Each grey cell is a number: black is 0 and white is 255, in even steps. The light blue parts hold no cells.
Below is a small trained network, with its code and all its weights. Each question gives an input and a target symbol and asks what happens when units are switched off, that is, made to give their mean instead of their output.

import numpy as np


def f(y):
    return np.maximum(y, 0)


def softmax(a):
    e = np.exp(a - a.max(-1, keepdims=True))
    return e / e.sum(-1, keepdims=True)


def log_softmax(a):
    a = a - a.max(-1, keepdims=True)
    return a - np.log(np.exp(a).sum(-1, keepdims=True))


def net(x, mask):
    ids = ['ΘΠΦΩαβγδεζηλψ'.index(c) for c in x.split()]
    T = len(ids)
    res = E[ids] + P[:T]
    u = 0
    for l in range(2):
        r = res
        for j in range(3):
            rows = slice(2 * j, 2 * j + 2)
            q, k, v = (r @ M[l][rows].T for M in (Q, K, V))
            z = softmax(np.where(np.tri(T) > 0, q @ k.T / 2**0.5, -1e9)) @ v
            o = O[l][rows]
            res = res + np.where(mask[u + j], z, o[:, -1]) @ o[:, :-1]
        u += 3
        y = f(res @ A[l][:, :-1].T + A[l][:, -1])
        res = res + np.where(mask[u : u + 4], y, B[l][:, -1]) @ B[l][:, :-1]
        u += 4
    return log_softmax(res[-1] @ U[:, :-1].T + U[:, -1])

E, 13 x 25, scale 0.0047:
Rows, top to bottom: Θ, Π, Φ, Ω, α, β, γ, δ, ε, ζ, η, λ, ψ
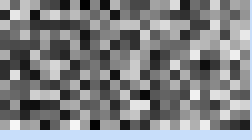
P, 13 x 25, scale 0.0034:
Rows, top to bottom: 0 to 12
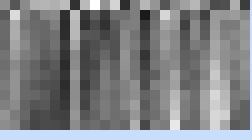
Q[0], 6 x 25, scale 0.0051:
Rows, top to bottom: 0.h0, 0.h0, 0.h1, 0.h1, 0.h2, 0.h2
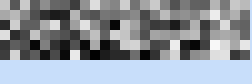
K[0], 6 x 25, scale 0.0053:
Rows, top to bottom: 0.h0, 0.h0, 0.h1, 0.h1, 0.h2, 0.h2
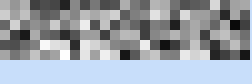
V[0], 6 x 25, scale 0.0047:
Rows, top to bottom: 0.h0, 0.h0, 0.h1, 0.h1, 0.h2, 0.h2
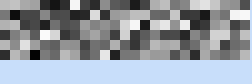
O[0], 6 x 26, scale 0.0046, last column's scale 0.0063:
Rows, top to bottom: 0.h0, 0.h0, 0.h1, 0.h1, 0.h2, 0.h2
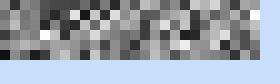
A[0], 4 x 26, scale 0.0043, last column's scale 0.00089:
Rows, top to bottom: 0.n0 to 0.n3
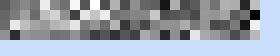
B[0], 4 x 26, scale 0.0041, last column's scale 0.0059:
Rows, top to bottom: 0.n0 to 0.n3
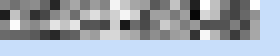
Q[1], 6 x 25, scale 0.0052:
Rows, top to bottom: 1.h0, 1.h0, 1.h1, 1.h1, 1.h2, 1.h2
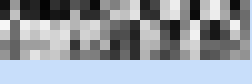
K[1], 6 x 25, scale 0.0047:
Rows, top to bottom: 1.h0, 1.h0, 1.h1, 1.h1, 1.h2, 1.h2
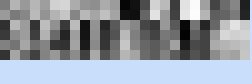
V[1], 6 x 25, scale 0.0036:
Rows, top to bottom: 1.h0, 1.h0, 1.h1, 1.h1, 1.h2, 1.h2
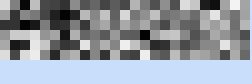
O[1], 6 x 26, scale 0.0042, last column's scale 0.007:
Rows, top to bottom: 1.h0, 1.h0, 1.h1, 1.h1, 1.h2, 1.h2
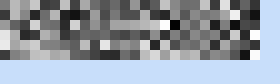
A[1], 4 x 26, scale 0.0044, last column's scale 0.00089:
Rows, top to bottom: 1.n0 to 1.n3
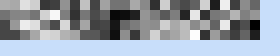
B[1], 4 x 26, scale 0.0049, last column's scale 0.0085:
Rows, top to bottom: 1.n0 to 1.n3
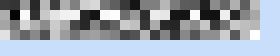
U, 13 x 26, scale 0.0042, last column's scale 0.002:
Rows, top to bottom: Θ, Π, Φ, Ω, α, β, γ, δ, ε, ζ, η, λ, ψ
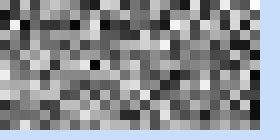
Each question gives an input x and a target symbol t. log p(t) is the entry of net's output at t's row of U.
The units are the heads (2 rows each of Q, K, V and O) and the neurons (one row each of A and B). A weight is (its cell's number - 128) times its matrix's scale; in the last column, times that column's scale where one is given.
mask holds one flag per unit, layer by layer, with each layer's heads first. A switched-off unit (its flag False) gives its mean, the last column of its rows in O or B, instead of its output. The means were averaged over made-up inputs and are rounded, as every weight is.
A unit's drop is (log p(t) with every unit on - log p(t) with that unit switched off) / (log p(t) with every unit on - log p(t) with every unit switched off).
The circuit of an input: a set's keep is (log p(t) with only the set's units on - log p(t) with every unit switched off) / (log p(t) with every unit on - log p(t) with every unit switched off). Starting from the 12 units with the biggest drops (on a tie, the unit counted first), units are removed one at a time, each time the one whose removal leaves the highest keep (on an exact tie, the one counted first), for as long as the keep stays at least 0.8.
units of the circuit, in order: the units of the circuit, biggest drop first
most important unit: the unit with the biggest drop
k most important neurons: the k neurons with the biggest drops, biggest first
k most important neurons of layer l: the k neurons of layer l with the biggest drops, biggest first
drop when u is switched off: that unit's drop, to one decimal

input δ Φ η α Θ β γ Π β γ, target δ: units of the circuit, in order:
(1.h2 0.h2)
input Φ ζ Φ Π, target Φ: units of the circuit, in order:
(0.h1 0.n0 1.h0)
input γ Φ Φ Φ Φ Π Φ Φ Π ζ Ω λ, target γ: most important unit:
0.h0
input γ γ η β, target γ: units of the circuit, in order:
(0.h0 1.h0 0.n2)
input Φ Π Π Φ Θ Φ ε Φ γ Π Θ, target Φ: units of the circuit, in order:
(1.h0 1.n1)
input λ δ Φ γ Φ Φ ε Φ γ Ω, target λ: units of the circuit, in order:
(1.h2 1.n0 0.h2 1.h1)
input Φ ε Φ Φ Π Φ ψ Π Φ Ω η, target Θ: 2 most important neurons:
(1.n1 0.n0)
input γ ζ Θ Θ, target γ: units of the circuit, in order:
(1.h0 0.h0 0.n2)
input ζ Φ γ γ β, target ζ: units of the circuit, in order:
(1.h0 1.h2 0.h2)
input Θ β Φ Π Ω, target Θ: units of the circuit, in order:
(0.h2 1.n1 1.h1 1.h0)
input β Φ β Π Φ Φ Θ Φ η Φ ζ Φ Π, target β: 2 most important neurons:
(1.n0 1.n2)
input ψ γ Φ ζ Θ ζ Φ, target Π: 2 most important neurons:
(0.n0 0.n3)
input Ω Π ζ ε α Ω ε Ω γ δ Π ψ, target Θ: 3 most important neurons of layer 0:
(0.n0 0.n2 0.n1)
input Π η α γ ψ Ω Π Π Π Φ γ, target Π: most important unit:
0.h2
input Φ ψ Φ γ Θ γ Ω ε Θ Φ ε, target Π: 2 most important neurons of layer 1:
(1.n1 1.n3)
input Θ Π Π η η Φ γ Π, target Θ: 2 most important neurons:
(1.n1 0.n2)
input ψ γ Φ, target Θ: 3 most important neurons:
(1.n1 0.n0 0.n3)
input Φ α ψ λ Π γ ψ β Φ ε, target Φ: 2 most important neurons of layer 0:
(0.n3 0.n2)
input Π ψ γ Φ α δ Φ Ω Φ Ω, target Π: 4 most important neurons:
(0.n3 1.n3 1.n1 0.n2)
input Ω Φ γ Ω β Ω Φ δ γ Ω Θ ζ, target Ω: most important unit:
1.n3
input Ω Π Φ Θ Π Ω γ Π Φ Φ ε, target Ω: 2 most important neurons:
(1.n3 0.n2)
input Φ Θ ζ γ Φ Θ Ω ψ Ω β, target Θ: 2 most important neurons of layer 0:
(0.n0 0.n1)
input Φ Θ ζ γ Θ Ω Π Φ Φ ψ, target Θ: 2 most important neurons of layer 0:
(0.n0 0.n2)
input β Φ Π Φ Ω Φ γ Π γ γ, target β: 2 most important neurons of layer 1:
(1.n0 1.n2)
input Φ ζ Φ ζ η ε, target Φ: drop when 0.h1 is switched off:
0.1
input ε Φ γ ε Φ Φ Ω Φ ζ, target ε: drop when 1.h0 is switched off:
0.2
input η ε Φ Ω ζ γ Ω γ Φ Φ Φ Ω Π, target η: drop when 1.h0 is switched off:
0.3
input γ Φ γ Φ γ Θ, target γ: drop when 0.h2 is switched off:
0.1
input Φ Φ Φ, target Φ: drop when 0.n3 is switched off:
0.0
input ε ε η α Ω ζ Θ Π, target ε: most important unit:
0.h1
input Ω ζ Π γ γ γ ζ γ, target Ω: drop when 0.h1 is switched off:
0.8
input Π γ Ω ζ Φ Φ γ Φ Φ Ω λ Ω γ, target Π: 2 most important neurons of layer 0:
(0.n1 0.n2)
